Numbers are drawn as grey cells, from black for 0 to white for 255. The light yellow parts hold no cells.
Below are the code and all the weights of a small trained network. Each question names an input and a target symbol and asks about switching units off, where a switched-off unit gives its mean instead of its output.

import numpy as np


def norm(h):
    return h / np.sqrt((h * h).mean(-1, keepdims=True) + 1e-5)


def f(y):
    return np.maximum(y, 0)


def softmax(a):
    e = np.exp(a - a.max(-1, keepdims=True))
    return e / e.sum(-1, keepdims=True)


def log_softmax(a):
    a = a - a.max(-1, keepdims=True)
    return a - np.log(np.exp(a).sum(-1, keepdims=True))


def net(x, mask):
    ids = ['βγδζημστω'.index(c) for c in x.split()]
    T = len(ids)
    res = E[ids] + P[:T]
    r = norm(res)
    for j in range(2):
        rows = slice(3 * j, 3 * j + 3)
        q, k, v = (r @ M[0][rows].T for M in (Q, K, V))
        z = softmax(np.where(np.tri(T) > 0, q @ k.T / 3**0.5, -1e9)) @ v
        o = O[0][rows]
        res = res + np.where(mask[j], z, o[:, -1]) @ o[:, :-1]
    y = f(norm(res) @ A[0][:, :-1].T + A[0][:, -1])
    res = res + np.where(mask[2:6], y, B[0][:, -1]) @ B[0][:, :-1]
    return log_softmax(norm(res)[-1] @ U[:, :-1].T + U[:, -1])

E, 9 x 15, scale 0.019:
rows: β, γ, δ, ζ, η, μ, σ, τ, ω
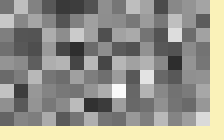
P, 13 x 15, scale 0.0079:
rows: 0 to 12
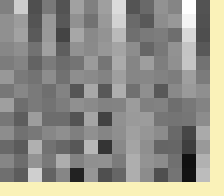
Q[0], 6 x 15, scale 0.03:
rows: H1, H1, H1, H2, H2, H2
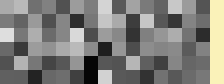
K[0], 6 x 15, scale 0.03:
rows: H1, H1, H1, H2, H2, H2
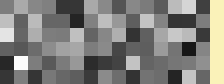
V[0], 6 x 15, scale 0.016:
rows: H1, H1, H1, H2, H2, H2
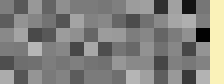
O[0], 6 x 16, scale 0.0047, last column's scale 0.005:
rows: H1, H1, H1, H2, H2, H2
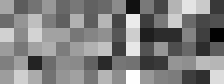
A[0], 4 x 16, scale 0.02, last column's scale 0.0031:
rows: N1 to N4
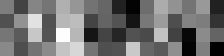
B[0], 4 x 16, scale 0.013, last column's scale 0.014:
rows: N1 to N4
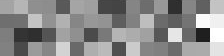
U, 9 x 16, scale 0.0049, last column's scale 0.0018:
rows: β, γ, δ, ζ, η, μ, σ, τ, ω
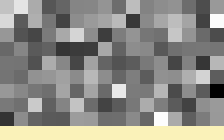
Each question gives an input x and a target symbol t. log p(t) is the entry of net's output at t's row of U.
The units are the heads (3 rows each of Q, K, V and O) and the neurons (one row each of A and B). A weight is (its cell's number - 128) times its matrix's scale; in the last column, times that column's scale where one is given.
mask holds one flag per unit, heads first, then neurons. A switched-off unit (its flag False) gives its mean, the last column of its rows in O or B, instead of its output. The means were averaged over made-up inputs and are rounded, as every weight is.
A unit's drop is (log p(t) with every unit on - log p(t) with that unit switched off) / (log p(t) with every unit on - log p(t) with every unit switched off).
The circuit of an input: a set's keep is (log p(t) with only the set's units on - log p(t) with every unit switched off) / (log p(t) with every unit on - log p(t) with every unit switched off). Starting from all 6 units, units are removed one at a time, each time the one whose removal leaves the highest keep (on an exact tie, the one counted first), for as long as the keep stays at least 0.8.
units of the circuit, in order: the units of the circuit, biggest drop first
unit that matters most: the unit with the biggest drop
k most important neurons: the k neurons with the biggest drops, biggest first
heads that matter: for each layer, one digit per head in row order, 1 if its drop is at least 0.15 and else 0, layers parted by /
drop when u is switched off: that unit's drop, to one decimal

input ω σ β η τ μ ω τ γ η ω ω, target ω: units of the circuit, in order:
[H1 N2]
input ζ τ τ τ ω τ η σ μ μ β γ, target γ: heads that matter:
11
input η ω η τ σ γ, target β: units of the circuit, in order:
[H1 N3 N2]
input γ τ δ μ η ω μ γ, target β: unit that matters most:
H2
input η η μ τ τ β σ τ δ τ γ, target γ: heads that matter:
10
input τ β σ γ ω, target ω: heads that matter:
10
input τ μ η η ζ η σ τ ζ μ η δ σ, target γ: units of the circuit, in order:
[H1 N2 N4]
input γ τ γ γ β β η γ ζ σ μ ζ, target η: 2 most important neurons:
[N2 N3]
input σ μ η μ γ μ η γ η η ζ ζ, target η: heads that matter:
11
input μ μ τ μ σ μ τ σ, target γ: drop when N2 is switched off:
0.6
